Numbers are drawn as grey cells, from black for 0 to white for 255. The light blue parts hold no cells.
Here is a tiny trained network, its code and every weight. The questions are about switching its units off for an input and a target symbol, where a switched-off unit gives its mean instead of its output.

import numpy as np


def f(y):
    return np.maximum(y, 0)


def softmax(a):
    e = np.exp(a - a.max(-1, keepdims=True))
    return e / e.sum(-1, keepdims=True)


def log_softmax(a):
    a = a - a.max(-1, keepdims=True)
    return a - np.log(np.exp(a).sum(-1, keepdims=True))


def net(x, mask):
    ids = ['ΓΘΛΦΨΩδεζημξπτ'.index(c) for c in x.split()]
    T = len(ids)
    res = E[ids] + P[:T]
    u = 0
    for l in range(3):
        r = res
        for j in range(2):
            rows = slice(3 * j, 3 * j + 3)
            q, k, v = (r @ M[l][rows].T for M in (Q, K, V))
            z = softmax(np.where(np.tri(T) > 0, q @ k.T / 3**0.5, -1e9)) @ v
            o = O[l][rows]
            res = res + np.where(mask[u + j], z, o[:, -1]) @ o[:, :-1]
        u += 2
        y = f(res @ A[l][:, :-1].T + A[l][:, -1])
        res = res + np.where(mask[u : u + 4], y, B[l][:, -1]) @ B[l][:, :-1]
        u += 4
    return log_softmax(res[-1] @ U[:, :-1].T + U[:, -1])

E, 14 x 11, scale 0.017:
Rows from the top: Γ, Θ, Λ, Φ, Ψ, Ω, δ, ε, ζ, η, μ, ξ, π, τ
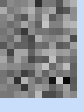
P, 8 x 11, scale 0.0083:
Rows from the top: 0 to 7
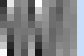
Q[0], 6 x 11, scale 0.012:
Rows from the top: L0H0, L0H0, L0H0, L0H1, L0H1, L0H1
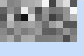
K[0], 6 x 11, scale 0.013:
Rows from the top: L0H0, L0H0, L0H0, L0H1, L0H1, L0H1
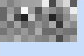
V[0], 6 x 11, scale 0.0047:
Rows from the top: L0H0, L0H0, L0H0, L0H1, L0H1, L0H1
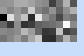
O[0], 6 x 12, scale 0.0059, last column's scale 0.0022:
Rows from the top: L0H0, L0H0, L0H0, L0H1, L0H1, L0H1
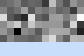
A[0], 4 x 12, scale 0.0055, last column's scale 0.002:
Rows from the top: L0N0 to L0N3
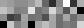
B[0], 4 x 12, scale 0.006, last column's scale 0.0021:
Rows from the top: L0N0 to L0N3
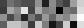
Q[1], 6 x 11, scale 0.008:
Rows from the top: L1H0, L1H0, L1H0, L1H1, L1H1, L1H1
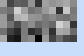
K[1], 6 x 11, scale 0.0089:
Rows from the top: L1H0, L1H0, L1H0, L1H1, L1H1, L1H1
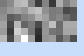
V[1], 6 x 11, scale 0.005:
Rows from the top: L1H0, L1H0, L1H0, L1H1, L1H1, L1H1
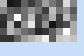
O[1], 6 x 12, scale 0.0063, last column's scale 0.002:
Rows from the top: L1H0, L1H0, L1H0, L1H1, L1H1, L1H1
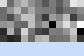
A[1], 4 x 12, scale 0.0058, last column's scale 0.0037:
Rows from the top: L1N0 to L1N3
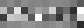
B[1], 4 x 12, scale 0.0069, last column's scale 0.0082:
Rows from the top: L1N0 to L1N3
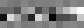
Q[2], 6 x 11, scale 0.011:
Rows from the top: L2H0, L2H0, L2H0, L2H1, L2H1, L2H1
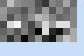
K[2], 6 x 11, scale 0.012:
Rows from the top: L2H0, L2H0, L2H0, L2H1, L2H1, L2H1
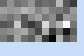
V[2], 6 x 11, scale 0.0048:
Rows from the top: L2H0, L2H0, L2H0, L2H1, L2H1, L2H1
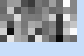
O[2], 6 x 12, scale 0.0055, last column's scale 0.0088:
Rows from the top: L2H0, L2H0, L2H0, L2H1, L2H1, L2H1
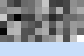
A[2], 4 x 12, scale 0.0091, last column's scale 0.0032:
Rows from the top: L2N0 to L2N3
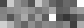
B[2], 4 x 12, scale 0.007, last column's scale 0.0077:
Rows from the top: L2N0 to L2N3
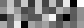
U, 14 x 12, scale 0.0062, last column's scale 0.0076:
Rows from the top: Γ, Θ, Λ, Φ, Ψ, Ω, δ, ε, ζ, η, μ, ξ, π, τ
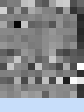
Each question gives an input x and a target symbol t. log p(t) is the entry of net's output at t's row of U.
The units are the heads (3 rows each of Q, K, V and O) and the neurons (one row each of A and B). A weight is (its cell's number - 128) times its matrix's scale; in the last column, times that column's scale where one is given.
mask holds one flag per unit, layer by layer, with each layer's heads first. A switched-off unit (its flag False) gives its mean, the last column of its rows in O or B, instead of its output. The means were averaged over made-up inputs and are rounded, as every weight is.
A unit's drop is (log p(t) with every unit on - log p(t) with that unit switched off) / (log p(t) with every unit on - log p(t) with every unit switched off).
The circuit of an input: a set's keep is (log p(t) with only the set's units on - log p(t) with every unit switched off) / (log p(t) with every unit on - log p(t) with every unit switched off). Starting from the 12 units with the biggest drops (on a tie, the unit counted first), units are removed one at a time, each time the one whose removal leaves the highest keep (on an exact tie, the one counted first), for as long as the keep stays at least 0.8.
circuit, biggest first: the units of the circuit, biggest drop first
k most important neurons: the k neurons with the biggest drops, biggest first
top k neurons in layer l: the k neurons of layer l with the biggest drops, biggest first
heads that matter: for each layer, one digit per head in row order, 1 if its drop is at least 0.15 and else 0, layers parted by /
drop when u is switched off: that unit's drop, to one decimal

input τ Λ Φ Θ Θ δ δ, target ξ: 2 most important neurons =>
L1N2; L2N0
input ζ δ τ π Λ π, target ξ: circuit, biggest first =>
L2N0
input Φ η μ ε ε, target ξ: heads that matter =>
00 / 00 / 00
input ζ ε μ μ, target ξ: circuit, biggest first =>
L1N2; L2N0; L2H1
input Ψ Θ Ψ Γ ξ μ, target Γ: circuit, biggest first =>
L0H1; L1H1; L2H0
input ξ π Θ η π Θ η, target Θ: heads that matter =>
00 / 00 / 01
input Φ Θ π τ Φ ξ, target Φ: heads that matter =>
00 / 01 / 01
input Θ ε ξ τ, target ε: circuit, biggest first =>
L0H1; L1H1; L2N2; L2H1
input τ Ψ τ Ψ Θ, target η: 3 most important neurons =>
L0N1; L2N0; L2N1
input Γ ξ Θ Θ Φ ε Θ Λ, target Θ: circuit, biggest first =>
L2H1; L2N3
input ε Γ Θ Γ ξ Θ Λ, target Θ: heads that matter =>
01 / 01 / 01
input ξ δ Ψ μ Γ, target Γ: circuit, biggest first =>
L2H0; L2H1
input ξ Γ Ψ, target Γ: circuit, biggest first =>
L2H0; L2H1; L0H1
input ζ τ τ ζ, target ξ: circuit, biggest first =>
L2N0; L2H1
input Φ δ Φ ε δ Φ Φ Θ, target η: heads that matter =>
00 / 00 / 01
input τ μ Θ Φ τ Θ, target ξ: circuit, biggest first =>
L2N0
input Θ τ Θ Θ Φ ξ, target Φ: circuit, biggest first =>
L1H1; L2H1
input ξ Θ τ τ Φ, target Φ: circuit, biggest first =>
L0H1; L2H1
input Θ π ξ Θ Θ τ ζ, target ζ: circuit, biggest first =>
L1H1; L2H0; L2N2
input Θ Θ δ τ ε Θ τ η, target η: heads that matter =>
10 / 00 / 00
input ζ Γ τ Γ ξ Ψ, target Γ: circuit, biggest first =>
L0H1; L2H0; L1H1
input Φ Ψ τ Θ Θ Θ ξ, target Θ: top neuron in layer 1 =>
L1N1
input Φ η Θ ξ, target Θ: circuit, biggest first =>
L2H1; L2N3; L1H1; L1N1
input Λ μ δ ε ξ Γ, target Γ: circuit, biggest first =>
L2H0; L0H1
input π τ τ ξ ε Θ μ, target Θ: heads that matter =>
11 / 00 / 01
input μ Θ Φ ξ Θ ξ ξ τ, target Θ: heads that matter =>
11 / 01 / 01
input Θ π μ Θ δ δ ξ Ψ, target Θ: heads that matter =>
01 / 01 / 01
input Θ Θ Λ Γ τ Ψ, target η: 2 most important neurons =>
L0N3; L2N0
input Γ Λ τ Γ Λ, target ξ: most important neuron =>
L1N2
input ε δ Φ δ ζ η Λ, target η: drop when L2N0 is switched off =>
0.2
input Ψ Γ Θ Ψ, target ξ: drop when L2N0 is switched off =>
0.7
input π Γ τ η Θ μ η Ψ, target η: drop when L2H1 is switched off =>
-0.1
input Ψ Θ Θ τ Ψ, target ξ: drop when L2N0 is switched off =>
0.4
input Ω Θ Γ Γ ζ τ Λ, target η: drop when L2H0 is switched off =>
0.0
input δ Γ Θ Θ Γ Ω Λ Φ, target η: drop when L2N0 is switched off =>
0.1
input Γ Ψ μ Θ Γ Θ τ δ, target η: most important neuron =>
L0N3
